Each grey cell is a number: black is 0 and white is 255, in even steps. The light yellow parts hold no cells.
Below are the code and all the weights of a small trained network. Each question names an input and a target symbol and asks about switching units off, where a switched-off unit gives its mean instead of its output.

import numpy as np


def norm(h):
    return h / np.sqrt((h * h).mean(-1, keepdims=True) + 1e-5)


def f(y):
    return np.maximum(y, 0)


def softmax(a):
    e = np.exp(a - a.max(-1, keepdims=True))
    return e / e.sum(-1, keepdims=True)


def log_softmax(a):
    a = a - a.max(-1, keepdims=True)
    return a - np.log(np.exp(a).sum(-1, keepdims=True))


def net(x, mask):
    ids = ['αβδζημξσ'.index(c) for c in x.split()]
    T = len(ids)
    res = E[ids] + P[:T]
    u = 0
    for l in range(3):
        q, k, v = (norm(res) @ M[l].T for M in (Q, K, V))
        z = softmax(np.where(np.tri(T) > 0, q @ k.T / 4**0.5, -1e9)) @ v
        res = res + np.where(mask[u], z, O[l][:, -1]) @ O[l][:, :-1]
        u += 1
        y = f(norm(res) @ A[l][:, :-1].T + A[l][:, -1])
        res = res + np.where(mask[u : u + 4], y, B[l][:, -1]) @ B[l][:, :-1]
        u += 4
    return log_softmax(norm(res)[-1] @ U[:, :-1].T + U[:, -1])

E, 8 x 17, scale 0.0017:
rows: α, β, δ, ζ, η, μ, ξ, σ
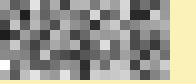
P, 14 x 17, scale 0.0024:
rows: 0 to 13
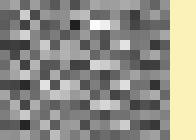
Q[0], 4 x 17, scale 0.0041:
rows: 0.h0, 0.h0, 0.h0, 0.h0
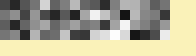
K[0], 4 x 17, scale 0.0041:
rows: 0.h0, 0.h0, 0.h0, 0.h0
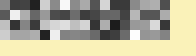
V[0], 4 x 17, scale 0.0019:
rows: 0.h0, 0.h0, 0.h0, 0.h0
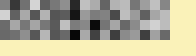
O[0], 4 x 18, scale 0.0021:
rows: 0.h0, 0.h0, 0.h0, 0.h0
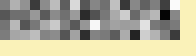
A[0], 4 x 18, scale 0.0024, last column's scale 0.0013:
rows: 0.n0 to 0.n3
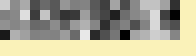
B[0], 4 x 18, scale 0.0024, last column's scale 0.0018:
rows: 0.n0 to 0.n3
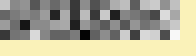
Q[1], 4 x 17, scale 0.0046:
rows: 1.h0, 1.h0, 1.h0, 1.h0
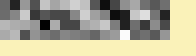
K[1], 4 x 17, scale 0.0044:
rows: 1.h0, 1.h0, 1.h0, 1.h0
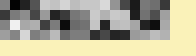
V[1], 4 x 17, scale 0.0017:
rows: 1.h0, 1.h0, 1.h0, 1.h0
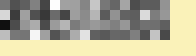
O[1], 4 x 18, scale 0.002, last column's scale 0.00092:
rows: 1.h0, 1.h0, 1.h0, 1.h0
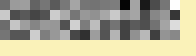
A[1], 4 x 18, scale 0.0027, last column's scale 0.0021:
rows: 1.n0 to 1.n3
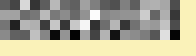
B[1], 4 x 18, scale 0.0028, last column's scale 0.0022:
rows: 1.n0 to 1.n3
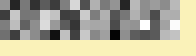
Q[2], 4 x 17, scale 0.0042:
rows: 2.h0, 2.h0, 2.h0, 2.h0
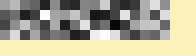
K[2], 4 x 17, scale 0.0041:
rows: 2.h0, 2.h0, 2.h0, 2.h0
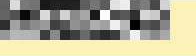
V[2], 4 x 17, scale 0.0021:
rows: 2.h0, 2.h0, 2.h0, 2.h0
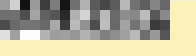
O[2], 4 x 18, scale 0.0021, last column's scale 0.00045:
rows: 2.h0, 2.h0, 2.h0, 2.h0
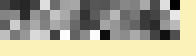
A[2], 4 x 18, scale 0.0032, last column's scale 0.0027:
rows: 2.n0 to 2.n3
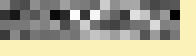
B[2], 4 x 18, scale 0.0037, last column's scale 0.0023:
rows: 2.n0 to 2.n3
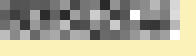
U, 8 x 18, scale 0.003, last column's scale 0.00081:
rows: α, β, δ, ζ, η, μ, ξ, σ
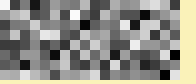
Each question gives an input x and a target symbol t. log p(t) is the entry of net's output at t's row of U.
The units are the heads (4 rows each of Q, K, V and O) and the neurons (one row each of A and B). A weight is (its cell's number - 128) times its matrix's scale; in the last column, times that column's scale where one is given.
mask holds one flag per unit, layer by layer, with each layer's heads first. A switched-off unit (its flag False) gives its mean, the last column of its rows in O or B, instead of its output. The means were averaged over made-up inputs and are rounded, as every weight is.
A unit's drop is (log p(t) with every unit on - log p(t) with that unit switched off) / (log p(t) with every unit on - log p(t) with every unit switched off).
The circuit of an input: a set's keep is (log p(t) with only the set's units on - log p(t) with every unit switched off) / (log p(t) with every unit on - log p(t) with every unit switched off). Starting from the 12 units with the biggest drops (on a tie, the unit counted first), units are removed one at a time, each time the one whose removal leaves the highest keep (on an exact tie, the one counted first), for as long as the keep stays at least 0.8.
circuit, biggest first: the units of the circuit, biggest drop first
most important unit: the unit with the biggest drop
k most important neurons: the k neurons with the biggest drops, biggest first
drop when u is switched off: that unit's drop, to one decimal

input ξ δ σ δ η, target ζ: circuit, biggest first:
(0.h0; 1.n1)
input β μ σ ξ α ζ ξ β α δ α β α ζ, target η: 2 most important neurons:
(1.n0; 2.n1)
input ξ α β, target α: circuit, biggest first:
(2.n3; 1.h0)
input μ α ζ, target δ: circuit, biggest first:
(0.h0)
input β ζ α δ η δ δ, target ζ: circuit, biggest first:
(0.h0; 1.n1)
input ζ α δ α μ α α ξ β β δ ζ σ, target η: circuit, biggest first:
(2.h0; 2.n1)
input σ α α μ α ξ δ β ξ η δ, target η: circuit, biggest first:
(2.h0; 2.n1)
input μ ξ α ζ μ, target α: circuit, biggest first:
(1.h0; 2.n3; 2.h0)
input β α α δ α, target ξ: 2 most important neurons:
(2.n0; 1.n2)
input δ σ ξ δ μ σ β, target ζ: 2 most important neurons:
(1.n1; 2.n3)
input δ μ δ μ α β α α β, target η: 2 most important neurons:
(2.n1; 0.n2)
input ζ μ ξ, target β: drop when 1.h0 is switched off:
0.1
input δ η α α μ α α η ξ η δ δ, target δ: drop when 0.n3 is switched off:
0.7
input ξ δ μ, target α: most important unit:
2.n3
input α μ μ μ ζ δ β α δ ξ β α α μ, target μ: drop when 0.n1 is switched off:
0.5
